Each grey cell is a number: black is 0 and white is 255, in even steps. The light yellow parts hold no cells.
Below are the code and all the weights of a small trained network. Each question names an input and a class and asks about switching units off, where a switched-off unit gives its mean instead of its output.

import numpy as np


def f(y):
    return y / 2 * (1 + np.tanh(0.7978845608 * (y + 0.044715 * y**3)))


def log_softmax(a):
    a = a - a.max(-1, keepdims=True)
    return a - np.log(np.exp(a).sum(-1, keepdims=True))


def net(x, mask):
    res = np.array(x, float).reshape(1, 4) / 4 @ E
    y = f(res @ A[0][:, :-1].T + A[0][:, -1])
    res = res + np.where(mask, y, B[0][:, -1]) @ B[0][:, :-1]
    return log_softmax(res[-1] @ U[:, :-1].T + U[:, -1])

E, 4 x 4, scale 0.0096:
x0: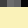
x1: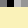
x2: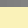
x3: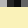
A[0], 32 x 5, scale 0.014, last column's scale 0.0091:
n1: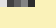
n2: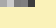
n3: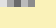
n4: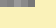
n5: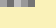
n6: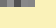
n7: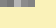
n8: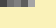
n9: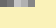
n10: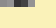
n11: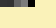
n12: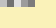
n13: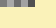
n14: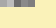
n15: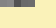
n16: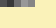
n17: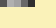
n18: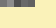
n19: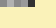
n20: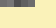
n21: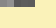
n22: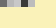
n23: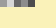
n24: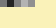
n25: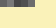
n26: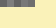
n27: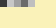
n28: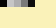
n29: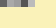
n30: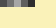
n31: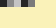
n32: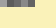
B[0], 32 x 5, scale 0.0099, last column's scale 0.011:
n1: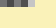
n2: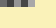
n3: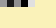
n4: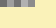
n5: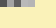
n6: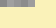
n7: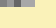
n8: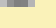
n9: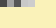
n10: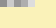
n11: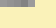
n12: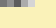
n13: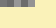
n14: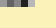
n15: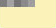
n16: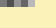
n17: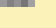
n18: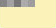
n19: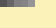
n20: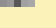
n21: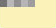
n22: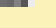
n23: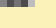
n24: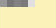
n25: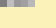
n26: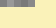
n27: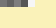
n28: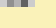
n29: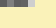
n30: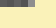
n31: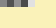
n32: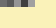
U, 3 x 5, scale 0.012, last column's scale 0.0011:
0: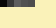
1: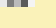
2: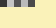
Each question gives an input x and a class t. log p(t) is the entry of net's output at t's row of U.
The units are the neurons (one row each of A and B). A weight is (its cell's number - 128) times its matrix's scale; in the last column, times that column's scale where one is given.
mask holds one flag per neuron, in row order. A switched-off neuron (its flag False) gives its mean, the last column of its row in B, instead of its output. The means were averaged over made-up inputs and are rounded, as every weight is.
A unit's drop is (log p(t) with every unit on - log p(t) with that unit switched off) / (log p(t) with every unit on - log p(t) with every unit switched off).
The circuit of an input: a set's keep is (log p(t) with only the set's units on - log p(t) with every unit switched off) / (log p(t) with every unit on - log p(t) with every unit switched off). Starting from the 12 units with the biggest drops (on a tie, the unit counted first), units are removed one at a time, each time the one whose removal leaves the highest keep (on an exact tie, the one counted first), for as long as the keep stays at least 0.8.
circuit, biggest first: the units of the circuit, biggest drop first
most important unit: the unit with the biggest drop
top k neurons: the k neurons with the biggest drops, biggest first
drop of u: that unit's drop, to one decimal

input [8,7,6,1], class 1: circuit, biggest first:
(n8; n11)
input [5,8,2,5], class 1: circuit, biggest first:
(n11; n8)
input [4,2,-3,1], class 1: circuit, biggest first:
(n9; n8)
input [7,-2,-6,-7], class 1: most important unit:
n28
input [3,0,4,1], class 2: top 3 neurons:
(n3; n28; n14)
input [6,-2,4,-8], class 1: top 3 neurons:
(n28; n8; n17)
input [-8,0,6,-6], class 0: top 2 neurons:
(n3; n10)
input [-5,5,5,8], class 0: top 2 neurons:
(n1; n28)
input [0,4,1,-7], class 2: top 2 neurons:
(n3; n9)
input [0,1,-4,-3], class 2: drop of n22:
-0.1
